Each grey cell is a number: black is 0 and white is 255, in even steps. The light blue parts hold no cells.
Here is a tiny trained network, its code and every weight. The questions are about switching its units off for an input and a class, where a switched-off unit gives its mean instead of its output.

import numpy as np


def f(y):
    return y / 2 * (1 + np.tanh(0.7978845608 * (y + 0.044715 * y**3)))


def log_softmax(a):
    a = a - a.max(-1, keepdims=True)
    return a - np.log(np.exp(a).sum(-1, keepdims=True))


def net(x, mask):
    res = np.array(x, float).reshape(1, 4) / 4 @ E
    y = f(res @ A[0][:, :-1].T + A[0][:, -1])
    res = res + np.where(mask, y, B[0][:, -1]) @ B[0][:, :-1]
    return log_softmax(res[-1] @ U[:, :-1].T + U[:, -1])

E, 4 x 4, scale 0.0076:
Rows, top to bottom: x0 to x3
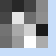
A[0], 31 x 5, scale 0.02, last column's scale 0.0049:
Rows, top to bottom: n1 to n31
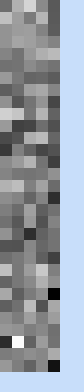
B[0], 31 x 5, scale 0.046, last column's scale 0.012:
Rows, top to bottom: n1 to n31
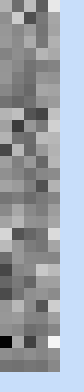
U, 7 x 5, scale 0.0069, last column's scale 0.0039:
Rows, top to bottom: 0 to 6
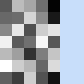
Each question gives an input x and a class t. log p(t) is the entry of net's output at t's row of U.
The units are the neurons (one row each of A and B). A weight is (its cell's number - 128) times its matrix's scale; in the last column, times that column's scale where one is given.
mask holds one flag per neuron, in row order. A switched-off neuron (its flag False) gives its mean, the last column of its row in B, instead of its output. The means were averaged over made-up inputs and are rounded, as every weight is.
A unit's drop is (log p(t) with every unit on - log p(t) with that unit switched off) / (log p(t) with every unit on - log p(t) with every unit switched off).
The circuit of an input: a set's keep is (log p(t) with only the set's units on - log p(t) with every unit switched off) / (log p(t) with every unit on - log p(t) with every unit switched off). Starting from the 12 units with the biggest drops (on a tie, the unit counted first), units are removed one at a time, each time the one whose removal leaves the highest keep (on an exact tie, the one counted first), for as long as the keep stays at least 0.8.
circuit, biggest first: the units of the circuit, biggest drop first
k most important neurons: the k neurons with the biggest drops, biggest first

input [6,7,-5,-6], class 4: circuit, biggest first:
n20, n29
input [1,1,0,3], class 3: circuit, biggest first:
n10, n16
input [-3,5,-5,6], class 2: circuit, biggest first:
n29
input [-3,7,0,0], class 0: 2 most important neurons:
n29, n12
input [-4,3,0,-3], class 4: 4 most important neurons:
n23, n13, n10, n5
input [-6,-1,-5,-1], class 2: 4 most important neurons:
n1, n23, n20, n11
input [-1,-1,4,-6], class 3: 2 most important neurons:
n29, n10
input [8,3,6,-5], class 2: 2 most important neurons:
n13, n1
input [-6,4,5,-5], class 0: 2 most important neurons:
n29, n20
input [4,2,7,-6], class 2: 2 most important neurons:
n13, n1
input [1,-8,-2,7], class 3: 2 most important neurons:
n29, n12
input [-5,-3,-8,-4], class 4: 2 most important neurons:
n10, n2
